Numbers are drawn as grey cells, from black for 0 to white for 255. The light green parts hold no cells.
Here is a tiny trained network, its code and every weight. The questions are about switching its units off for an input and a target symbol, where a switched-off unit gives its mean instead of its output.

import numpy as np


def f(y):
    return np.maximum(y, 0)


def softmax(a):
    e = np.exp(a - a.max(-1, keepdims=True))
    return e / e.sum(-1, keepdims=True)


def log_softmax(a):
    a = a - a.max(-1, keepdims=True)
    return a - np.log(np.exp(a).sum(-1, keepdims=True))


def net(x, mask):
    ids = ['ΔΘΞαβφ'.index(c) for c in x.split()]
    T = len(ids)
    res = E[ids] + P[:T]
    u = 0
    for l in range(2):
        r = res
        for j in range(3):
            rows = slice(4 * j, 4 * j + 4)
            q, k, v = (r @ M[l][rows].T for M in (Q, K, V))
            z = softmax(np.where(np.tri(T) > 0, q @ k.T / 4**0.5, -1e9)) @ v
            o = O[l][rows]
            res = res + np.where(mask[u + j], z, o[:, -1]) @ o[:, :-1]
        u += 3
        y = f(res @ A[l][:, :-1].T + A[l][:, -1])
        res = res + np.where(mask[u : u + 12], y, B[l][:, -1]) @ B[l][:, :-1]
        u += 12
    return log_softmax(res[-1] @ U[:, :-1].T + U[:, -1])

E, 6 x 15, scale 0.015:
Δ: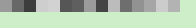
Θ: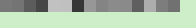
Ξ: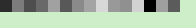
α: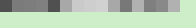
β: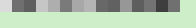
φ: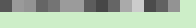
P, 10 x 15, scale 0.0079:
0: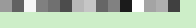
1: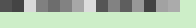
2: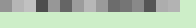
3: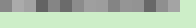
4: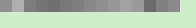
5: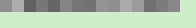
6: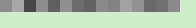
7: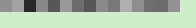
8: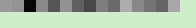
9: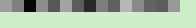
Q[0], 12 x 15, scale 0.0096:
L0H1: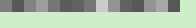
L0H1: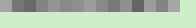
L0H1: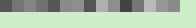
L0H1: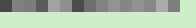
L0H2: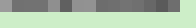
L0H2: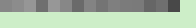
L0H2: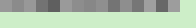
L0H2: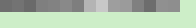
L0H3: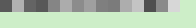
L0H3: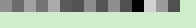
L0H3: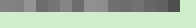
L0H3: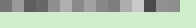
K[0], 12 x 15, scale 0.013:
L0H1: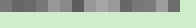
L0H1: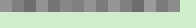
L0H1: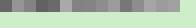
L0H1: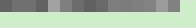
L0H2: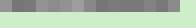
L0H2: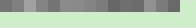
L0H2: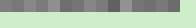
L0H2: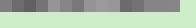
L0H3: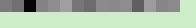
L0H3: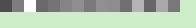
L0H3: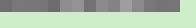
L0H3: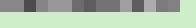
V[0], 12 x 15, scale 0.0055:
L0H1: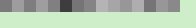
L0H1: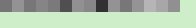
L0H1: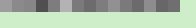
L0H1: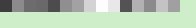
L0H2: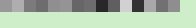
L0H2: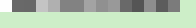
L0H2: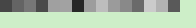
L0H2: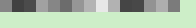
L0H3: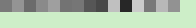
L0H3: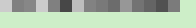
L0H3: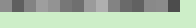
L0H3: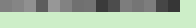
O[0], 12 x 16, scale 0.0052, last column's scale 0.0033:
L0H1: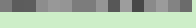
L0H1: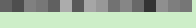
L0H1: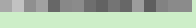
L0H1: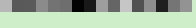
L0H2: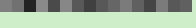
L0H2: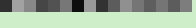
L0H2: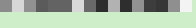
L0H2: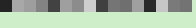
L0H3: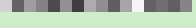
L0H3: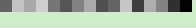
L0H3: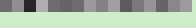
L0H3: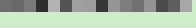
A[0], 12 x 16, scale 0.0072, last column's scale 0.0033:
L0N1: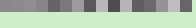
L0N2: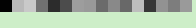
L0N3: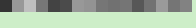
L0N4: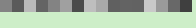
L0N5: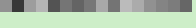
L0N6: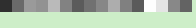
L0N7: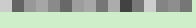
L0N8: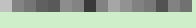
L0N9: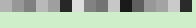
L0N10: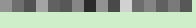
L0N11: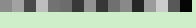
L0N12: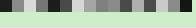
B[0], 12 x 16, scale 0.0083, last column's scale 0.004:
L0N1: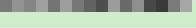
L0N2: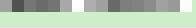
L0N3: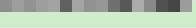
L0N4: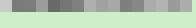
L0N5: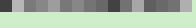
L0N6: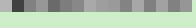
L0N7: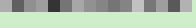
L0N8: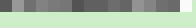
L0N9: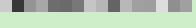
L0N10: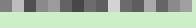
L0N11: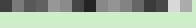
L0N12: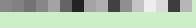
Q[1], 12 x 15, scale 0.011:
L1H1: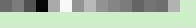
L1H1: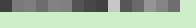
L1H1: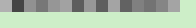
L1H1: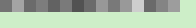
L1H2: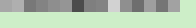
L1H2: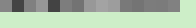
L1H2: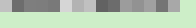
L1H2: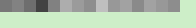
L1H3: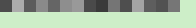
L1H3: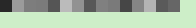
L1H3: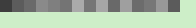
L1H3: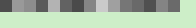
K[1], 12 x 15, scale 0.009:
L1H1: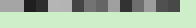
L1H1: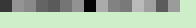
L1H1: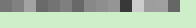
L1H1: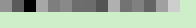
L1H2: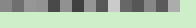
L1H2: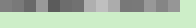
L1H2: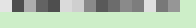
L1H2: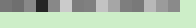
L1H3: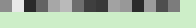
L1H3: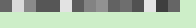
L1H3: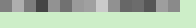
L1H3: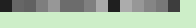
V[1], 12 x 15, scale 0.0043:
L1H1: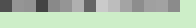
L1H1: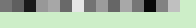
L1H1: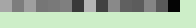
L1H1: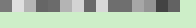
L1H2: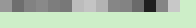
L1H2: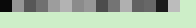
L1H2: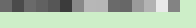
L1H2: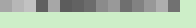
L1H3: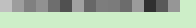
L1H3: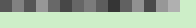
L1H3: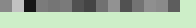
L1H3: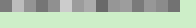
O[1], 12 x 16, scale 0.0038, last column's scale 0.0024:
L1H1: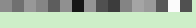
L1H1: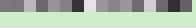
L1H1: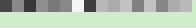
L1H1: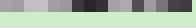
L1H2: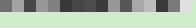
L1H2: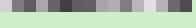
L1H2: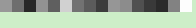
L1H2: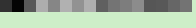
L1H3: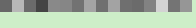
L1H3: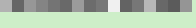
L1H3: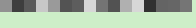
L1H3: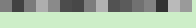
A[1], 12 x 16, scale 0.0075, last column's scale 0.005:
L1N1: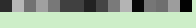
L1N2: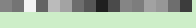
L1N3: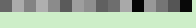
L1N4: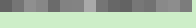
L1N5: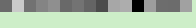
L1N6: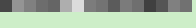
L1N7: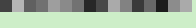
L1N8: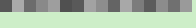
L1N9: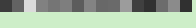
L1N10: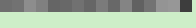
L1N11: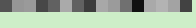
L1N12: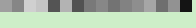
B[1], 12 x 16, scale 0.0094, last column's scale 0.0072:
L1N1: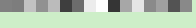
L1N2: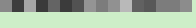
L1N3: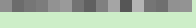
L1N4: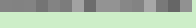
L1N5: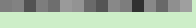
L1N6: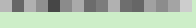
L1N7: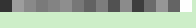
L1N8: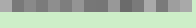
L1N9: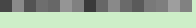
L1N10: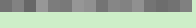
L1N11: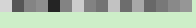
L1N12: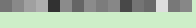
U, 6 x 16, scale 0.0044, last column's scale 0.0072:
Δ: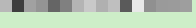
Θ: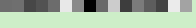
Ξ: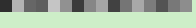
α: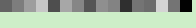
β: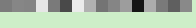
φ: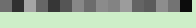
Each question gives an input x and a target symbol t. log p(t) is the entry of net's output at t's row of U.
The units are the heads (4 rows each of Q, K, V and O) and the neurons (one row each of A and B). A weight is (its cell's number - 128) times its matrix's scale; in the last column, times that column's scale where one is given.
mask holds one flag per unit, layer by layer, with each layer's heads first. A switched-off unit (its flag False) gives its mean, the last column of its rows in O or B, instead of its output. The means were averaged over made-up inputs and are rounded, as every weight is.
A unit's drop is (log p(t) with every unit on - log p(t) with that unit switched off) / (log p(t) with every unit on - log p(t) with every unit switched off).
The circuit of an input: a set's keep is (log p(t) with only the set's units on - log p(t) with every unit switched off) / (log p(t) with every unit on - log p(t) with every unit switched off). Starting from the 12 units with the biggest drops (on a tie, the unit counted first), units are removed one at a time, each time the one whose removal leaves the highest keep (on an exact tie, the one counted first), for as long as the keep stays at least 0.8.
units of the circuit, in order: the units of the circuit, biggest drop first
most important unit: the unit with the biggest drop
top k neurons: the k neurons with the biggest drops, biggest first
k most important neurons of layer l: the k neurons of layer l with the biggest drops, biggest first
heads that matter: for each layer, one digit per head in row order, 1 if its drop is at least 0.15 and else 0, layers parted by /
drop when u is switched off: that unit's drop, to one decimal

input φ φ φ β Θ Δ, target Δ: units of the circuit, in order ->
(L0N9)
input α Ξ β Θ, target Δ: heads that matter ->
110 / 001
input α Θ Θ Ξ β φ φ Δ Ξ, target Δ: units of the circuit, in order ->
(L0H3; L0N2)
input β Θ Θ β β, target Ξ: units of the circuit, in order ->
(L0H2; L0N11; L0H3; L1N1)
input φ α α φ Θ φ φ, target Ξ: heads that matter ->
010 / 100
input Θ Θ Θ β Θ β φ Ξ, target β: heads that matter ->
001 / 000
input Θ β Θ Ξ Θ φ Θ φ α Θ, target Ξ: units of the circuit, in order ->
(L1N6; L1N7; L0N2)
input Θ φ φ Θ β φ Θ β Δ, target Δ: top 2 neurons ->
(L0N9; L1N7)
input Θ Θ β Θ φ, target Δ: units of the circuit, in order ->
(L0H1; L0N2)
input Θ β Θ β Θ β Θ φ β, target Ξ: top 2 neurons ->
(L1N1; L0N11)
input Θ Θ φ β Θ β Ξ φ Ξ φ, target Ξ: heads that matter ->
010 / 000
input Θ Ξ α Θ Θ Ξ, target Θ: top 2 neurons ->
(L0N2; L0N12)
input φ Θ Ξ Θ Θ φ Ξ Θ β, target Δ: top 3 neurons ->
(L1N7; L0N9; L1N5)
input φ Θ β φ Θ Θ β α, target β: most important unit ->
L0H3
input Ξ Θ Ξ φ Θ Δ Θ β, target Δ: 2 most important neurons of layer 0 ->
(L0N9; L0N7)
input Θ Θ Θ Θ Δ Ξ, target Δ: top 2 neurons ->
(L0N2; L1N7)
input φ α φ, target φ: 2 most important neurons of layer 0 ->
(L0N5; L0N2)
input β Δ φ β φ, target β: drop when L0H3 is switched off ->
0.9
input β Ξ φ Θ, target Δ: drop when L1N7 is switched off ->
0.4
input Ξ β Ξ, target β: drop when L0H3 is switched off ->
0.8
